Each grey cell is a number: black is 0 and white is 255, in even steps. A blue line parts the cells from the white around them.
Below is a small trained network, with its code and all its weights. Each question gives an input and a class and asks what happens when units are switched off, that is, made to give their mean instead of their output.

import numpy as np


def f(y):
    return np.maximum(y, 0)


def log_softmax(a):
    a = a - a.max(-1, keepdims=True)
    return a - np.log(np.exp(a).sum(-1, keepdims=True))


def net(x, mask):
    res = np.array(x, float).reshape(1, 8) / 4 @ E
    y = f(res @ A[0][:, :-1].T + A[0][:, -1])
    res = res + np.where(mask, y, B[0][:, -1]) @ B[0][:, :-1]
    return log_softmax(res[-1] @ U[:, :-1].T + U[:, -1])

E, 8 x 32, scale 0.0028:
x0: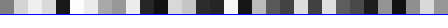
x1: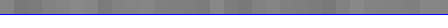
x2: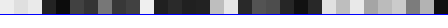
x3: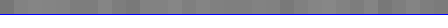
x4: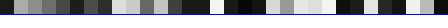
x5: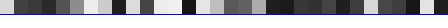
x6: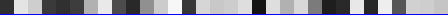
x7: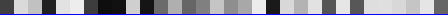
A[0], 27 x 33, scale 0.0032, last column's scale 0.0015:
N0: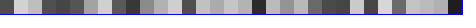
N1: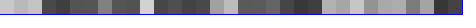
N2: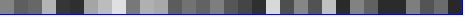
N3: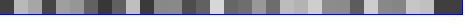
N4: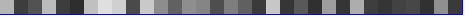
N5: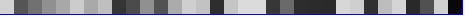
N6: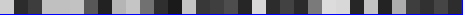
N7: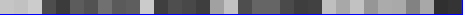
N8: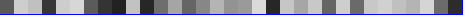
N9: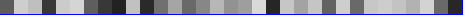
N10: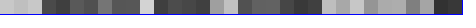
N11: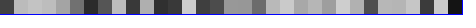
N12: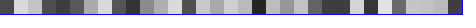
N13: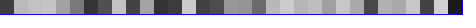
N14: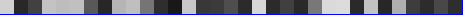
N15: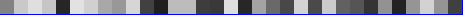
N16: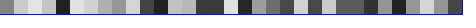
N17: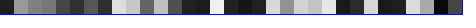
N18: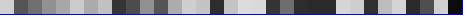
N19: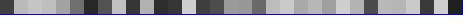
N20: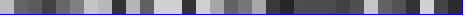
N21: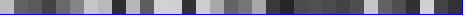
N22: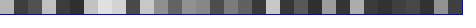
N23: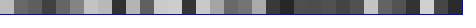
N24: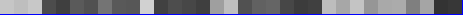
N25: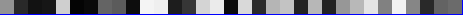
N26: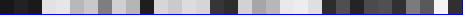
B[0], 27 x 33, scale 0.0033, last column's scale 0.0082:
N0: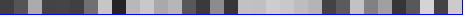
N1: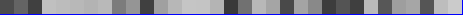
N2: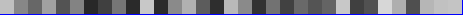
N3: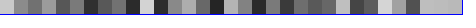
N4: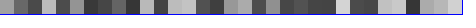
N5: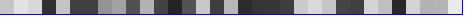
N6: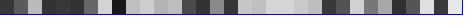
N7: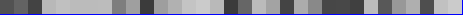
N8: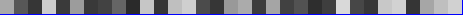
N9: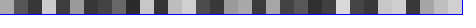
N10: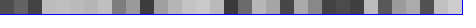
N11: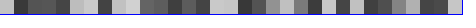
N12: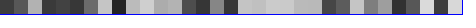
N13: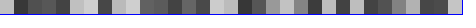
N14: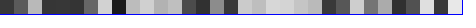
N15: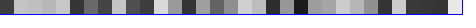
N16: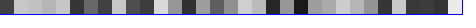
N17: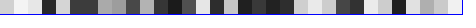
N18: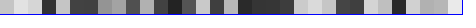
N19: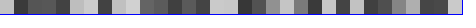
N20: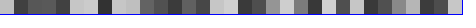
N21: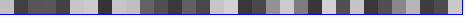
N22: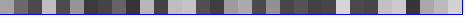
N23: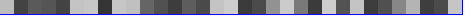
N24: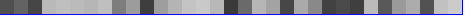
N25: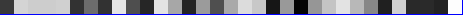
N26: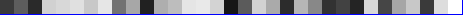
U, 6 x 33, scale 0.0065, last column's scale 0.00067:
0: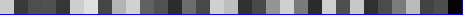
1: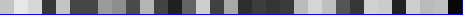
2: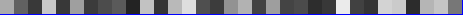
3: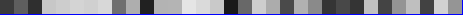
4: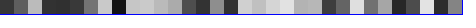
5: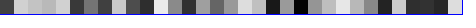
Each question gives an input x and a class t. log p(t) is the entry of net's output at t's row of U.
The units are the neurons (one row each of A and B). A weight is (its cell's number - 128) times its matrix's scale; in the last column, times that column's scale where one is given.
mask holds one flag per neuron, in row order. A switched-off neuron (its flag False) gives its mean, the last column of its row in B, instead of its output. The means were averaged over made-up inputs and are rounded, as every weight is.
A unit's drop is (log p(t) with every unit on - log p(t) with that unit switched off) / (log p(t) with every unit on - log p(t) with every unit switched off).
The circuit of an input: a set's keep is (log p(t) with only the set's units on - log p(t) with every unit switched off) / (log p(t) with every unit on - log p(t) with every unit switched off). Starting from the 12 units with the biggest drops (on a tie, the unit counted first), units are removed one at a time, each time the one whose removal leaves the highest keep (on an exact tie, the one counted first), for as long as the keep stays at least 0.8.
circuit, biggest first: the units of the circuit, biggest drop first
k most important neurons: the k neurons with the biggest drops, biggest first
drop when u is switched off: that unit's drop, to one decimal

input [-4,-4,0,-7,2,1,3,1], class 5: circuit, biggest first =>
[N25]
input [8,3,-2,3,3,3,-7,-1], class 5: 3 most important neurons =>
[N15, N16, N12]
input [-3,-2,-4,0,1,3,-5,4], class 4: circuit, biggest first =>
[N6, N14]
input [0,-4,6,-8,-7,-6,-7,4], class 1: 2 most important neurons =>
[N5, N18]
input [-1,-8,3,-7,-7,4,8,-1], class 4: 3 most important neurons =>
[N12, N0, N17]
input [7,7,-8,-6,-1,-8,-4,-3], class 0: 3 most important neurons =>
[N13, N19, N11]
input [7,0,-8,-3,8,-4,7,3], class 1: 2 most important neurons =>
[N17, N3]
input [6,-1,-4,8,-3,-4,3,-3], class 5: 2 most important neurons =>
[N16, N15]
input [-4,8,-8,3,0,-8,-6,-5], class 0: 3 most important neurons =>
[N19, N11, N13]
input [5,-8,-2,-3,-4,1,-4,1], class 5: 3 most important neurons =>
[N17, N15, N16]
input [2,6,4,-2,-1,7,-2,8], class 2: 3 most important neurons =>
[N8, N9, N3]
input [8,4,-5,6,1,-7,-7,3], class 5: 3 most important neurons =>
[N15, N16, N12]
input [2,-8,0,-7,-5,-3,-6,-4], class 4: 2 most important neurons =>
[N14, N6]
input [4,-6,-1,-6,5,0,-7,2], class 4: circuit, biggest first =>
[N6]
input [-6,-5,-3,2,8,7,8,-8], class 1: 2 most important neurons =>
[N17, N2]
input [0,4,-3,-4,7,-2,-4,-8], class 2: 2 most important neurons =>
[N22, N4]
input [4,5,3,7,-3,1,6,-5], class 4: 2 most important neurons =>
[N12, N0]
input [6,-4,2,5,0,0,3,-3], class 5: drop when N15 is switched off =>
0.1
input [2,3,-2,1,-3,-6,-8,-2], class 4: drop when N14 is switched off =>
0.6
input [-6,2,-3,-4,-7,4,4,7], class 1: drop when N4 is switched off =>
0.2
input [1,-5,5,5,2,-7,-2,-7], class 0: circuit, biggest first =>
[N19]
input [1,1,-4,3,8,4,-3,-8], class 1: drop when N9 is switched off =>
0.3
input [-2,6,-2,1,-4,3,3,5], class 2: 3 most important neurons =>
[N17, N8, N9]
